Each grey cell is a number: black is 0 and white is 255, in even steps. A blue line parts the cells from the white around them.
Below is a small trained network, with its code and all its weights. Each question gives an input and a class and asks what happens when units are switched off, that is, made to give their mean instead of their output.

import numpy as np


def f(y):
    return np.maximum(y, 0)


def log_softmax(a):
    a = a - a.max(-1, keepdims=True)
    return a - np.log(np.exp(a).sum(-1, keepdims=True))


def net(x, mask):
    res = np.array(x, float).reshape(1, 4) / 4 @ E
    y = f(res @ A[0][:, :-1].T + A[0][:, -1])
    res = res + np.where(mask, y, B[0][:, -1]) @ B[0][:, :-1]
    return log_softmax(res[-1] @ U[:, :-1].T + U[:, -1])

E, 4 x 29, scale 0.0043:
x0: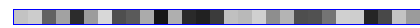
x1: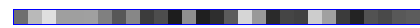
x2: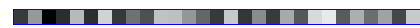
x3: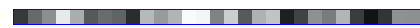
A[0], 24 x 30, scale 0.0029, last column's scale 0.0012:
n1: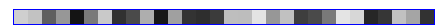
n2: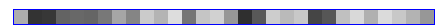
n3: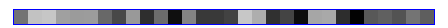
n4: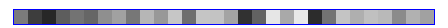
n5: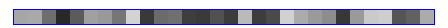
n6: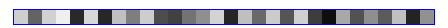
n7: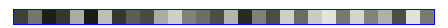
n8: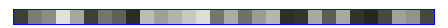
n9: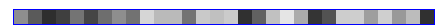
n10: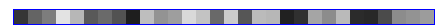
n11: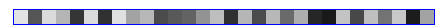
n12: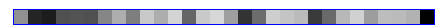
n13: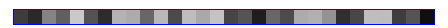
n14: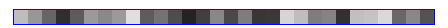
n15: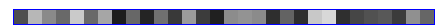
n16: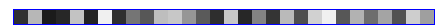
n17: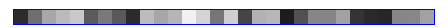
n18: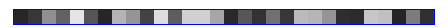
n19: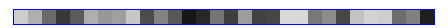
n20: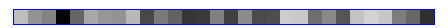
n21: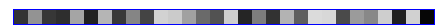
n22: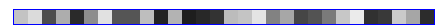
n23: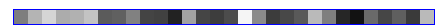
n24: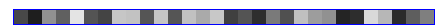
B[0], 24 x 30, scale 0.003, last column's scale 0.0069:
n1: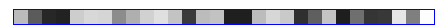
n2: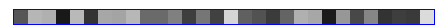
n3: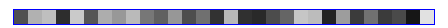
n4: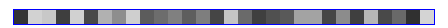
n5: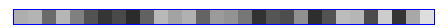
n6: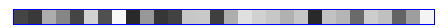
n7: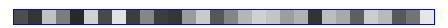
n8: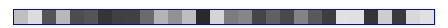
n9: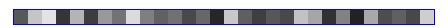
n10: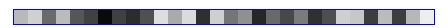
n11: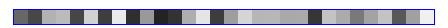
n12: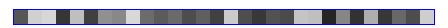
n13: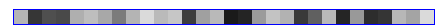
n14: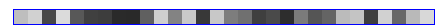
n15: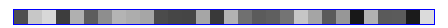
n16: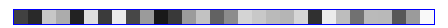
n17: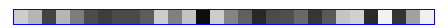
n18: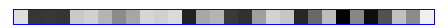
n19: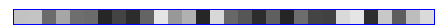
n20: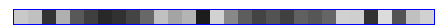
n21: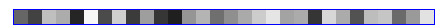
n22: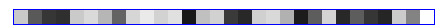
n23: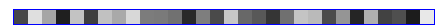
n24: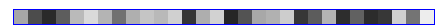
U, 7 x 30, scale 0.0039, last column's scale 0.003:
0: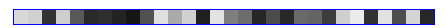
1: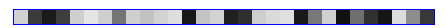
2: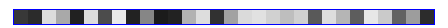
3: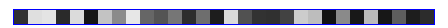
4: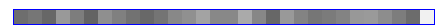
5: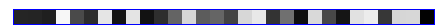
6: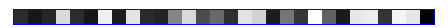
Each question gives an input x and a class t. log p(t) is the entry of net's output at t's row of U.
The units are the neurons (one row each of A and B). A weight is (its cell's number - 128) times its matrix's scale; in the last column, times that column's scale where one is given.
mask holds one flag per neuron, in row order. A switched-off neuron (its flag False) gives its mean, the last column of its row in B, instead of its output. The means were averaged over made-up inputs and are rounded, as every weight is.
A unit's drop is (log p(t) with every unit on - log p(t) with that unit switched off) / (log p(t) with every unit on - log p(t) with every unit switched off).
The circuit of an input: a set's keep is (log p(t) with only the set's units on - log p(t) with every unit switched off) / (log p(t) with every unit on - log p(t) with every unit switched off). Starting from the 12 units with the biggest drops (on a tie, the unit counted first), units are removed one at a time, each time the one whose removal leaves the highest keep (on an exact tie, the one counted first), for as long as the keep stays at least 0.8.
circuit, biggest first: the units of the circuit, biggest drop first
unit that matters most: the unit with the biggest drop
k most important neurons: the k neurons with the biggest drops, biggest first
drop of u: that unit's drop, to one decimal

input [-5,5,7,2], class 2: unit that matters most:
n16
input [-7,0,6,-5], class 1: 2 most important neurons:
[n18 n24]
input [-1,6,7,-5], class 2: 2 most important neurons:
[n16 n21]
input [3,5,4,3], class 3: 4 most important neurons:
[n15 n3 n6 n11]
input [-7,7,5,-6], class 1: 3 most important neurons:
[n18 n24 n13]
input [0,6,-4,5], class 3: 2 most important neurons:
[n23 n3]
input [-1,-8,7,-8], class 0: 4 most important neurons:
[n14 n19 n20 n5]
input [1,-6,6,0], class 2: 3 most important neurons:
[n16 n7 n21]
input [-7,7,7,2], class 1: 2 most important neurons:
[n18 n24]
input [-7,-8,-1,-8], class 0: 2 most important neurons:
[n14 n20]
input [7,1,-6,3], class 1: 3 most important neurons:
[n1 n22 n16]
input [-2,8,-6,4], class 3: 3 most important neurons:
[n23 n3 n16]
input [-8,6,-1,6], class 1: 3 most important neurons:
[n18 n24 n13]
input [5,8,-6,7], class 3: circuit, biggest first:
[n23]
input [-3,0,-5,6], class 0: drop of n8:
0.2
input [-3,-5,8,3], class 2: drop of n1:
0.0
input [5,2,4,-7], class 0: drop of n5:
0.1
